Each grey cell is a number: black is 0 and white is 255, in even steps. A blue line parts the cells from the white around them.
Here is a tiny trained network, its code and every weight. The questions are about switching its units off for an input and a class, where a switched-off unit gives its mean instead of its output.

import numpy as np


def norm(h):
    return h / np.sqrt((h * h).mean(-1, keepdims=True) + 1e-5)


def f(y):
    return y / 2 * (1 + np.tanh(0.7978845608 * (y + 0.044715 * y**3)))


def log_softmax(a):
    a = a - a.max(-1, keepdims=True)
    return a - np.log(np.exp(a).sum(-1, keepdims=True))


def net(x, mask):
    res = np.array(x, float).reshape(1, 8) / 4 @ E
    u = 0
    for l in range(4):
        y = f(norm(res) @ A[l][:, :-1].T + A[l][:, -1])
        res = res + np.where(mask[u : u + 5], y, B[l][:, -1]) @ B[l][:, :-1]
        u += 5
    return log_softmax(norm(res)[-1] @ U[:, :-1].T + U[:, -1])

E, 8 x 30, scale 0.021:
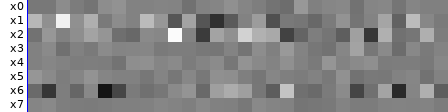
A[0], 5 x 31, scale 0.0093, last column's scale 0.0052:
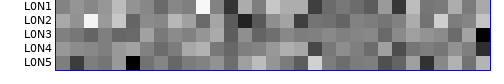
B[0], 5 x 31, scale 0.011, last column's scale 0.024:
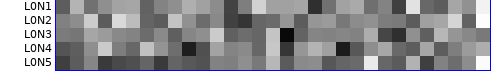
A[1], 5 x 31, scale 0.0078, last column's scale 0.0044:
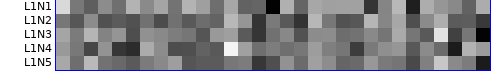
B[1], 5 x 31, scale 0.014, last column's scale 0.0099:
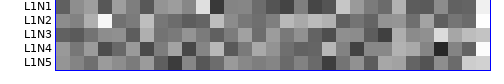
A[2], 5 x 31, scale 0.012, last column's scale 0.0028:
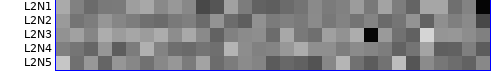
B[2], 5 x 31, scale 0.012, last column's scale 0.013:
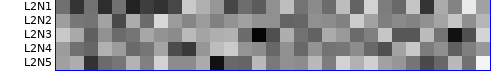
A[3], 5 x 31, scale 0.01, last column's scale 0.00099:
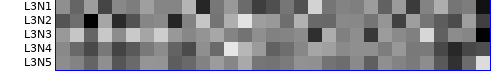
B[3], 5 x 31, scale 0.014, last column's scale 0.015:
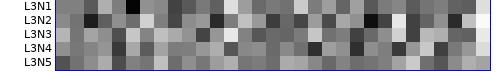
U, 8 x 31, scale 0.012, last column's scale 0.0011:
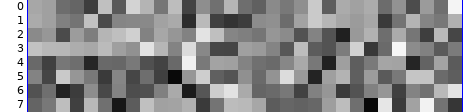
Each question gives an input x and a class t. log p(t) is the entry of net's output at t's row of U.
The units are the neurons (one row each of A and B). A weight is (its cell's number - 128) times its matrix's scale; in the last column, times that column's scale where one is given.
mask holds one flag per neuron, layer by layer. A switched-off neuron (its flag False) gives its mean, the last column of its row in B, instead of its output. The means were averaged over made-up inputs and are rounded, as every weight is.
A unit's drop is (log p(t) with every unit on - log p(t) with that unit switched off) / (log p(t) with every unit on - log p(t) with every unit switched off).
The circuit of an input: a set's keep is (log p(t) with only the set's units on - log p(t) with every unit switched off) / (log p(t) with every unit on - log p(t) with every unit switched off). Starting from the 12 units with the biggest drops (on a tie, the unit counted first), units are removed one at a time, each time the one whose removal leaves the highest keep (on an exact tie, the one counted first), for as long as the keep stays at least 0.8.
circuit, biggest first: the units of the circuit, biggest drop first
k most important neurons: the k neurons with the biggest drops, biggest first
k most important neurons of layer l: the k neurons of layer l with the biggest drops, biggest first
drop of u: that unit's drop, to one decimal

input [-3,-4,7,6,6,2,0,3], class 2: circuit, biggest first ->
[L0N5]
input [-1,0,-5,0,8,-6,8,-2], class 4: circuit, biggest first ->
[L0N2, L3N4]
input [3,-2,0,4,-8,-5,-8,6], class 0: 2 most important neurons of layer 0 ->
[L0N1, L0N5]
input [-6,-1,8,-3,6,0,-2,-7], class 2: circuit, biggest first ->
[L0N2, L0N5]
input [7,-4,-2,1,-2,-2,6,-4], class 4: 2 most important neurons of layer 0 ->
[L0N1, L0N2]
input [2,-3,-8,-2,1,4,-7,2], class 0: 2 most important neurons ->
[L0N2, L0N5]
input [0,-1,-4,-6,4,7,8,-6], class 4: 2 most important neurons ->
[L0N2, L0N1]
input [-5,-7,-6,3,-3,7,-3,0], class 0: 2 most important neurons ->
[L0N5, L1N1]
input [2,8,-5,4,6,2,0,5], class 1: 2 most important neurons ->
[L0N5, L0N4]
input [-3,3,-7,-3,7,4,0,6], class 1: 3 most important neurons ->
[L0N5, L1N1, L0N4]
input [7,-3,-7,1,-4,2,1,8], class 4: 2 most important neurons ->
[L0N2, L1N2]
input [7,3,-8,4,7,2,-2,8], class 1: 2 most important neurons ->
[L0N5, L1N1]
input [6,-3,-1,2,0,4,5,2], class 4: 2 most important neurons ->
[L0N1, L0N2]
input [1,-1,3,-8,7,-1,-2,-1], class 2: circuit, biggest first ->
[L0N2]
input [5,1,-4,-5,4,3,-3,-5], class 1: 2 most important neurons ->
[L0N5, L0N1]
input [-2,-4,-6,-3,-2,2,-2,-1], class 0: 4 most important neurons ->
[L0N5, L0N2, L1N1, L2N5]
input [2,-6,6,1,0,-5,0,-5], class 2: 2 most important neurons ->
[L0N5, L3N3]
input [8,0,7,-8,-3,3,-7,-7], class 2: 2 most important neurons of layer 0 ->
[L0N2, L0N4]
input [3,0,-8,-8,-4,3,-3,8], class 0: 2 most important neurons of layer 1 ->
[L1N4, L1N1]
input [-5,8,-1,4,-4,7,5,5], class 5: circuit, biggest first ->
[L0N1]
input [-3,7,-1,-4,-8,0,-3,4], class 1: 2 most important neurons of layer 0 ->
[L0N5, L0N1]
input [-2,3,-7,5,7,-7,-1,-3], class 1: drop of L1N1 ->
0.1
